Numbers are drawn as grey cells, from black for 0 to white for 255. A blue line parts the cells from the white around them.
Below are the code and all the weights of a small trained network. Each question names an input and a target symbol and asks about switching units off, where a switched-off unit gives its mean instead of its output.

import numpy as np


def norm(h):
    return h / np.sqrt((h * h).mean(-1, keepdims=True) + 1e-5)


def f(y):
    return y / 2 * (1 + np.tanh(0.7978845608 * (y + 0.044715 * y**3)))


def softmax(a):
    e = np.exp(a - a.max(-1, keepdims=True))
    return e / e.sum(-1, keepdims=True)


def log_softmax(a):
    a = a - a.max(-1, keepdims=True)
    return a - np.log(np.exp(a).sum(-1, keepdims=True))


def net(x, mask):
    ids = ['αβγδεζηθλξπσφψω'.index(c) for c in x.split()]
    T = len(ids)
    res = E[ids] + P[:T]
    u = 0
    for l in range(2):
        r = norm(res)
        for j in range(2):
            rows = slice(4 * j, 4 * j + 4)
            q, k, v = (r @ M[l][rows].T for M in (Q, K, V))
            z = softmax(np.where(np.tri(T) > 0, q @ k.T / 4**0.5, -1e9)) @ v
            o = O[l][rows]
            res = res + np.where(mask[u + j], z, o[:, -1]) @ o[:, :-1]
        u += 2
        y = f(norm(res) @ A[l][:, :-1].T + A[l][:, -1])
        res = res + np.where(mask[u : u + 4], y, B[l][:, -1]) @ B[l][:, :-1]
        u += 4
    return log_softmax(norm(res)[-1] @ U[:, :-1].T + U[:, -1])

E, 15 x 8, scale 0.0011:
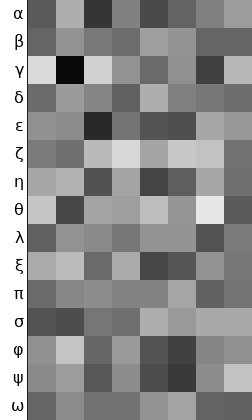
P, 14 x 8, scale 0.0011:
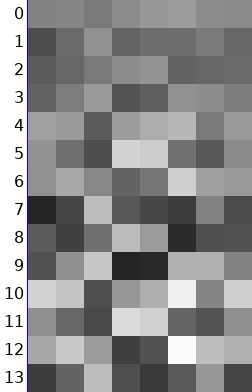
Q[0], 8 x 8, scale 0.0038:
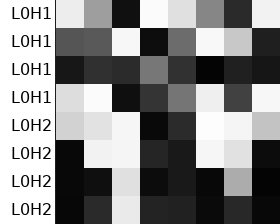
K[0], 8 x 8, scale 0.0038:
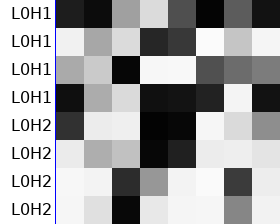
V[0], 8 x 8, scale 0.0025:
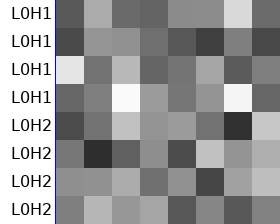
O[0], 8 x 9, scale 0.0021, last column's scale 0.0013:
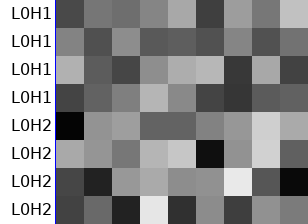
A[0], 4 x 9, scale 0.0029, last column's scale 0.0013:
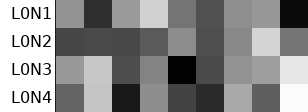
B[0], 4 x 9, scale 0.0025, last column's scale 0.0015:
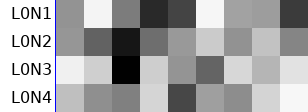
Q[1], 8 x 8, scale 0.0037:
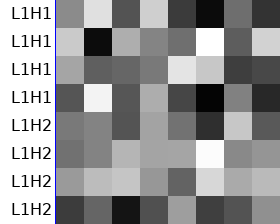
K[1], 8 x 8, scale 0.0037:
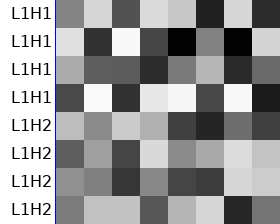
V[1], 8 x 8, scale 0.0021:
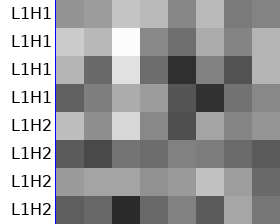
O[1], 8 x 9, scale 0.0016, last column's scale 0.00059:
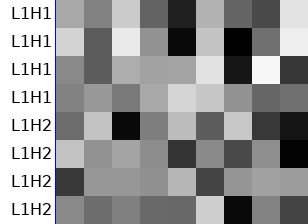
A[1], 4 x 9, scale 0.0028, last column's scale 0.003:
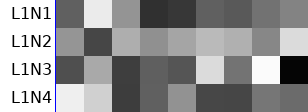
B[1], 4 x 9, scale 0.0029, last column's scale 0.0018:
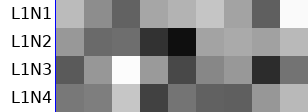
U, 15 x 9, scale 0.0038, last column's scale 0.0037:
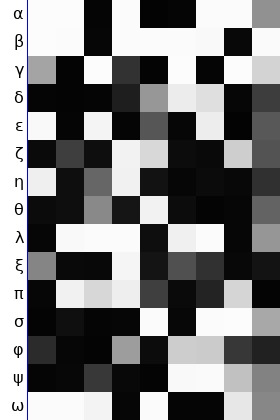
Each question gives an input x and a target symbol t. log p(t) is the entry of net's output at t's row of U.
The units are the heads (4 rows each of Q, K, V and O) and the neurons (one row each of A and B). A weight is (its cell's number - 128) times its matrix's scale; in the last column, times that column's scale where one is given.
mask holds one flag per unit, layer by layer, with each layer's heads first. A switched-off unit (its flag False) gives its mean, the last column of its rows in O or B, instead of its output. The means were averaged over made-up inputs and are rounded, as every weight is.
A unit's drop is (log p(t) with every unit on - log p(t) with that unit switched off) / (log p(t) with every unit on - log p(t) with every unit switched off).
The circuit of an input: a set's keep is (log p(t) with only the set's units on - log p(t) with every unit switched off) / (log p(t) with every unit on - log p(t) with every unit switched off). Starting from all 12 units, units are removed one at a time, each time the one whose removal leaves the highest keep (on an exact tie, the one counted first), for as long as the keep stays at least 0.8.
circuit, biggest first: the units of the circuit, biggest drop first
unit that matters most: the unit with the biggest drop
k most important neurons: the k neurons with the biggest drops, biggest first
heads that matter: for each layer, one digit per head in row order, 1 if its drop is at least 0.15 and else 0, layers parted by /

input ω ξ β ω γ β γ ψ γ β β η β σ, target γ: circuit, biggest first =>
[L1H1; L0H1]
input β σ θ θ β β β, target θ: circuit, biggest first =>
[L0H1; L0H2; L0N3]
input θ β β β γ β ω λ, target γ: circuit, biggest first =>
[L0H1]
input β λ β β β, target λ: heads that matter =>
01 / 00
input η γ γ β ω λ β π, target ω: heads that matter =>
11 / 00
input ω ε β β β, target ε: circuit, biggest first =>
[L0H2; L0H1; L0N3]
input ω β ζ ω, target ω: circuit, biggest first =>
[L0H2; L1N4]
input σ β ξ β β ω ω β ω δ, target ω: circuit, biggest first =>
[L0H2; L1N4; L0H1]
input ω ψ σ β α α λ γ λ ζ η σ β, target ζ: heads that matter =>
11 / 00
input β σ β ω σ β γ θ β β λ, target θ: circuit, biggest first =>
[L0H1; L0N4; L0H2; L0N3]
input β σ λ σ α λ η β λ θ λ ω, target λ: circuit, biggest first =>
[L0H2; L1N3]
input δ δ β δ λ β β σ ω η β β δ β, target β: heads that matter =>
10 / 00
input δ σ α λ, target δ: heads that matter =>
01 / 10
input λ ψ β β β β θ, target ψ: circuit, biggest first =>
[L1N2; L0N3]
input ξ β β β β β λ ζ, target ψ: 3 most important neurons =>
[L1N2; L0N3; L1N3]
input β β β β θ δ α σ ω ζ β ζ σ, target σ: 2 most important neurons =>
[L0N4; L1N1]
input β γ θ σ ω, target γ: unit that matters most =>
L0N3
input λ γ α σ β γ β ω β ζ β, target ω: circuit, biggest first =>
[L1N4; L0H1]
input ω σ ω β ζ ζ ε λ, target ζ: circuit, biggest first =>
[L0H1; L1N3]
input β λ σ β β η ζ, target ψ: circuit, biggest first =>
[L1N2; L0N4]
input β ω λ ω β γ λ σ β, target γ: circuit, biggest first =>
[L0H1; L0N3]
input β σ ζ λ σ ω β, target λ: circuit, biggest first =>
[L1N3]
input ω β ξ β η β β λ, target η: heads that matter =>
01 / 00
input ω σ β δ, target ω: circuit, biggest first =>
[L0H2; L1N4]
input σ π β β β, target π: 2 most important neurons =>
[L1N3; L1N1]
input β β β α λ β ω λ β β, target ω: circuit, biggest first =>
[L0H2; L1N4; L1N2]
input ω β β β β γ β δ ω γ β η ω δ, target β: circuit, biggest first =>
[L1N1]
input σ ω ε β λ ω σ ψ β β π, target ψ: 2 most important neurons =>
[L0N3; L1N2]
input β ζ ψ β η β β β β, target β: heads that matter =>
11 / 00
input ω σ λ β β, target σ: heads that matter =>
01 / 00
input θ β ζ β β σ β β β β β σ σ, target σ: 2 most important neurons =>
[L0N4; L0N1]
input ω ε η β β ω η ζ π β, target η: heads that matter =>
11 / 00
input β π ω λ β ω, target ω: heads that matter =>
11 / 00
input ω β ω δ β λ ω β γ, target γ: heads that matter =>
00 / 10
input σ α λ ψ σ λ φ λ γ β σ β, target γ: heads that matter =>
11 / 10
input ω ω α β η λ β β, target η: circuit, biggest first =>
[L0H2]
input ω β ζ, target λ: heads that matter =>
10 / 10
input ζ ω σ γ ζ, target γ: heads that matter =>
00 / 00
